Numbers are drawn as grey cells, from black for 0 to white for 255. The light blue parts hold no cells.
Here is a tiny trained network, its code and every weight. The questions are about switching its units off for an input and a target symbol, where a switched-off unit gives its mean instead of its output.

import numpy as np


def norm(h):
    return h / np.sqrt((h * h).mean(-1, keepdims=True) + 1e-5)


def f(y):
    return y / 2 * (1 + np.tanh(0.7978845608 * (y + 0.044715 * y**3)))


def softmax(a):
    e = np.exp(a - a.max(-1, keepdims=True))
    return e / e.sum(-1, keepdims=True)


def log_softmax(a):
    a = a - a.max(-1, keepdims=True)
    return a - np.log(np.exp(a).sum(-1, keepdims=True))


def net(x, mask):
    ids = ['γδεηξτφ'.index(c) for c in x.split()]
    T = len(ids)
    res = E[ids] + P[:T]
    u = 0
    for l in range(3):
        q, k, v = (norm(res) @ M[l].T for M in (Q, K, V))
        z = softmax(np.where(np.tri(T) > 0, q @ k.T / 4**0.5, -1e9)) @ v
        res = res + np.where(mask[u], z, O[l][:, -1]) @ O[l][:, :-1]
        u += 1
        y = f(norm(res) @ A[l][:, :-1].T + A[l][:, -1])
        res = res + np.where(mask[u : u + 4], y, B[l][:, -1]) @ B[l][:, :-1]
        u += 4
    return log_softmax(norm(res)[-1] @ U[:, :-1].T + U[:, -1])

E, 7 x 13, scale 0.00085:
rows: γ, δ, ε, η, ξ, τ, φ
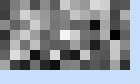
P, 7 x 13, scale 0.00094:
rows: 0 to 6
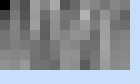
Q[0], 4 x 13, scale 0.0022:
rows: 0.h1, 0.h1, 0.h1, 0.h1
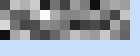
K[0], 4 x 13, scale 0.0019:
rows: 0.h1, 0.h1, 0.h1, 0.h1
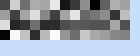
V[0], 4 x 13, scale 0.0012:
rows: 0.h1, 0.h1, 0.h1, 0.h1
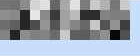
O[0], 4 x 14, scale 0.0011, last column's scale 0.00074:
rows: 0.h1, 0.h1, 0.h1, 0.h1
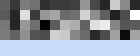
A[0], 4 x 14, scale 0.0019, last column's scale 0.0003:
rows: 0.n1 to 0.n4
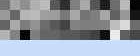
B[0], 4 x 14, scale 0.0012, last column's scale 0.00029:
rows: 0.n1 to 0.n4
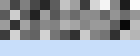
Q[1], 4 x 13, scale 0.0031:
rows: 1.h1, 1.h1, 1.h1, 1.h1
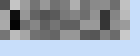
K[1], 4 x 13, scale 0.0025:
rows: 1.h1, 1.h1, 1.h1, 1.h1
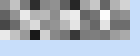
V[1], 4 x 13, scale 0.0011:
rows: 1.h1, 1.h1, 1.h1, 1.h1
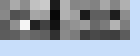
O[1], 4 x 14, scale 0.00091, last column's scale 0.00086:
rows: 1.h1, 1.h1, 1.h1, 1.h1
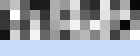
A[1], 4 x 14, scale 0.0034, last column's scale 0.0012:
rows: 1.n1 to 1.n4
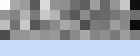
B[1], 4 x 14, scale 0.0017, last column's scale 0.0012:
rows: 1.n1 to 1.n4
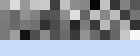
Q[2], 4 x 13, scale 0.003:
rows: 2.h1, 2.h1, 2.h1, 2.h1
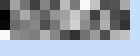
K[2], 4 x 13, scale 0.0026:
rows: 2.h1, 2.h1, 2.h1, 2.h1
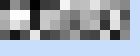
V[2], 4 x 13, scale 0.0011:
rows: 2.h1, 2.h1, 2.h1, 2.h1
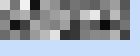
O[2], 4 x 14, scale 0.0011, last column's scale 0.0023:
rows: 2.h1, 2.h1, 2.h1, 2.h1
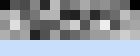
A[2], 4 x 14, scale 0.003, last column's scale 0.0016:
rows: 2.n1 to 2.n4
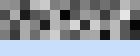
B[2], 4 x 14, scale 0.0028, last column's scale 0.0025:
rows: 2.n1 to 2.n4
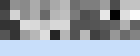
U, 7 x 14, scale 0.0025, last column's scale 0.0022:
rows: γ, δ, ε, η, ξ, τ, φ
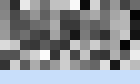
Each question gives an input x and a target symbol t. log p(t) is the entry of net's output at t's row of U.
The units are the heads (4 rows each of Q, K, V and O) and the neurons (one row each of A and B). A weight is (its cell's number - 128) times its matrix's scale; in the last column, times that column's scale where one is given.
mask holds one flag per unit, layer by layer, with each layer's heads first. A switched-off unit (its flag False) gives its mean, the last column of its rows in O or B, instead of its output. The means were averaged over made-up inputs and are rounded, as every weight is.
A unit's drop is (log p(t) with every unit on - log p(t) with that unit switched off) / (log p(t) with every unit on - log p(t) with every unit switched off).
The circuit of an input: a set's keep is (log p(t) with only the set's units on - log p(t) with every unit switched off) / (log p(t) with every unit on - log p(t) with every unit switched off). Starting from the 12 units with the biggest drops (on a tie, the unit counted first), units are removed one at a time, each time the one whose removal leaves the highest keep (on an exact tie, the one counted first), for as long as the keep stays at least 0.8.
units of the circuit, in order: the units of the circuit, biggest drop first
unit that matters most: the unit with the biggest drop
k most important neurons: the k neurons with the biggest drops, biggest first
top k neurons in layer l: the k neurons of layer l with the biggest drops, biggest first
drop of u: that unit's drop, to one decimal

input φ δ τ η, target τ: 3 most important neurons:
[2.n4 1.n4 2.n2]
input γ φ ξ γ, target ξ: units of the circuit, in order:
[2.n2]
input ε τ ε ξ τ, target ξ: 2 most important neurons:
[1.n1 1.n2]
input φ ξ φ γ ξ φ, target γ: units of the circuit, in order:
[0.h1 2.n3 2.n2 2.n4]
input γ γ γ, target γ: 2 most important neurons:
[0.n4 2.n3]
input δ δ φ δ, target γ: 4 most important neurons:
[0.n4 0.n1 0.n3 2.n3]
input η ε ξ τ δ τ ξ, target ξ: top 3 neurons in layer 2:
[2.n2 2.n4 2.n3]
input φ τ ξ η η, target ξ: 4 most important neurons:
[1.n4 2.n2 1.n3 2.n3]
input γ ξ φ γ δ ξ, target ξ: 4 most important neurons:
[0.n4 0.n1 0.n3 2.n2]
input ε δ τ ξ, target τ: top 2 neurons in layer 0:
[0.n3 0.n1]
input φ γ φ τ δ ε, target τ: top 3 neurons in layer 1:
[1.n2 1.n4 1.n1]
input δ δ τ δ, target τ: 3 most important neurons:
[2.n4 1.n4 1.n2]
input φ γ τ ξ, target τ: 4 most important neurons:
[0.n3 1.n4 2.n4 2.n2]
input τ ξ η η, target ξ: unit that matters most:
1.h1
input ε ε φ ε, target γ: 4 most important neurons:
[1.n2 0.n4 2.n3 1.n1]
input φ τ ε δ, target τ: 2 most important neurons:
[2.n4 0.n2]
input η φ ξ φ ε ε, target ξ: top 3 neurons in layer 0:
[0.n4 0.n2 0.n3]
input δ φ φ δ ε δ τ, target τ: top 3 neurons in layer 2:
[2.n4 2.n1 2.n3]
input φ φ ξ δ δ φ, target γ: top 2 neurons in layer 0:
[0.n4 0.n1]
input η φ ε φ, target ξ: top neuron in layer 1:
[1.n4]
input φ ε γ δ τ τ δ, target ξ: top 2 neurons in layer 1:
[1.n3 1.n1]
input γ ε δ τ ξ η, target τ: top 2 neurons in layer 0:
[0.n1 0.n3]
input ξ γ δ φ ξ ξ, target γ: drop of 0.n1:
1.0
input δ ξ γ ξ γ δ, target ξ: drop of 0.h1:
1.1
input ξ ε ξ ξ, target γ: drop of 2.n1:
0.1
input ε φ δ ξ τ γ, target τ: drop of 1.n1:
0.0
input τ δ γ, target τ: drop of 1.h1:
1.0
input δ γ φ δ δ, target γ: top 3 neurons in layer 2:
[2.n3 2.n2 2.n1]
